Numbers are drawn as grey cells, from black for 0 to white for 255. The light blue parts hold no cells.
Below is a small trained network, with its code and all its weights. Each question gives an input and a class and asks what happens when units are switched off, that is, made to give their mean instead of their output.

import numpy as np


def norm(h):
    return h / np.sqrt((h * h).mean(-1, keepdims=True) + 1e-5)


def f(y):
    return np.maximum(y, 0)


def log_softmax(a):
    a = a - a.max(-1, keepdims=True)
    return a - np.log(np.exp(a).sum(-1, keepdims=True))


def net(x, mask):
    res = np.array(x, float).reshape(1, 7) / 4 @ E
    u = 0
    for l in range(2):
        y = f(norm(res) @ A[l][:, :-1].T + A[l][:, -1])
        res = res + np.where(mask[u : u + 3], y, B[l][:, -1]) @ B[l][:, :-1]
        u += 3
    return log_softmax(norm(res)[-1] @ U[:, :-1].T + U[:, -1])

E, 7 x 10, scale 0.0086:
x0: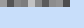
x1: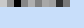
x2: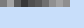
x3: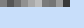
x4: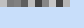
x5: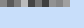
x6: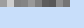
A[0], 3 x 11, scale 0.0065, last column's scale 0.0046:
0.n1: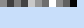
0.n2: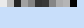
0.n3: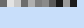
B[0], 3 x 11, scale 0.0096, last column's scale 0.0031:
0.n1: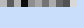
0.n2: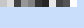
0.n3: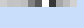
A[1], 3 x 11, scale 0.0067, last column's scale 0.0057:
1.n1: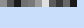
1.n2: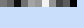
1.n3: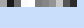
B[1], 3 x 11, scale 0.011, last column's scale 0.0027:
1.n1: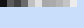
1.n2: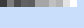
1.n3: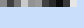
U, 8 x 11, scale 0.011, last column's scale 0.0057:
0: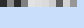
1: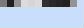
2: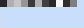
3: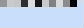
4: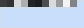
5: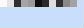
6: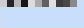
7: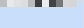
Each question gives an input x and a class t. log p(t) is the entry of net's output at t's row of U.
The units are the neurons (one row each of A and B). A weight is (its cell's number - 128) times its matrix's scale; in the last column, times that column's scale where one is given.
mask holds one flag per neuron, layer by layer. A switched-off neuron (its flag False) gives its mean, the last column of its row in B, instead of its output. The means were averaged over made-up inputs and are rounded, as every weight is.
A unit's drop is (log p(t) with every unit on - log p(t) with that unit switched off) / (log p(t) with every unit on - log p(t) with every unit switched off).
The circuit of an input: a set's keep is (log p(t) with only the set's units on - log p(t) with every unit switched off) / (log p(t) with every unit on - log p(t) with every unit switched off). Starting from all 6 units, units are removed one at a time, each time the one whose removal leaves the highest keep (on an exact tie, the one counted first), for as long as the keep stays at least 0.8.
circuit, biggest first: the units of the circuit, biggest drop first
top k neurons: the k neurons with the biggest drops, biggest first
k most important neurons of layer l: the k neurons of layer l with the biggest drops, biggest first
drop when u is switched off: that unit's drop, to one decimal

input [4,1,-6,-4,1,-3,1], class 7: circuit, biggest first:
(0.n3)
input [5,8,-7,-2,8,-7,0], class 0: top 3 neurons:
(1.n2, 1.n1, 0.n2)
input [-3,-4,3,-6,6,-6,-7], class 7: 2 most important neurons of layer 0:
(0.n3, 0.n1)
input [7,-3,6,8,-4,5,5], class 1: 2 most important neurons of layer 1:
(1.n3, 1.n2)
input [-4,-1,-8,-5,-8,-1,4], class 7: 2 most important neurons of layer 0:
(0.n3, 0.n1)
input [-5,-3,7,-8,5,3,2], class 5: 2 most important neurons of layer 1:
(1.n2, 1.n1)
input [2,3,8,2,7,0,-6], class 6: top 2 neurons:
(0.n1, 0.n3)
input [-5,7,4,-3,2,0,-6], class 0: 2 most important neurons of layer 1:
(1.n1, 1.n2)
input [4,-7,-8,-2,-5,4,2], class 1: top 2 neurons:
(1.n3, 1.n2)
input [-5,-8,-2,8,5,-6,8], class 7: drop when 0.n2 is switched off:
0.0
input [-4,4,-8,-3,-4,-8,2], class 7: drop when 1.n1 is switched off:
-0.1
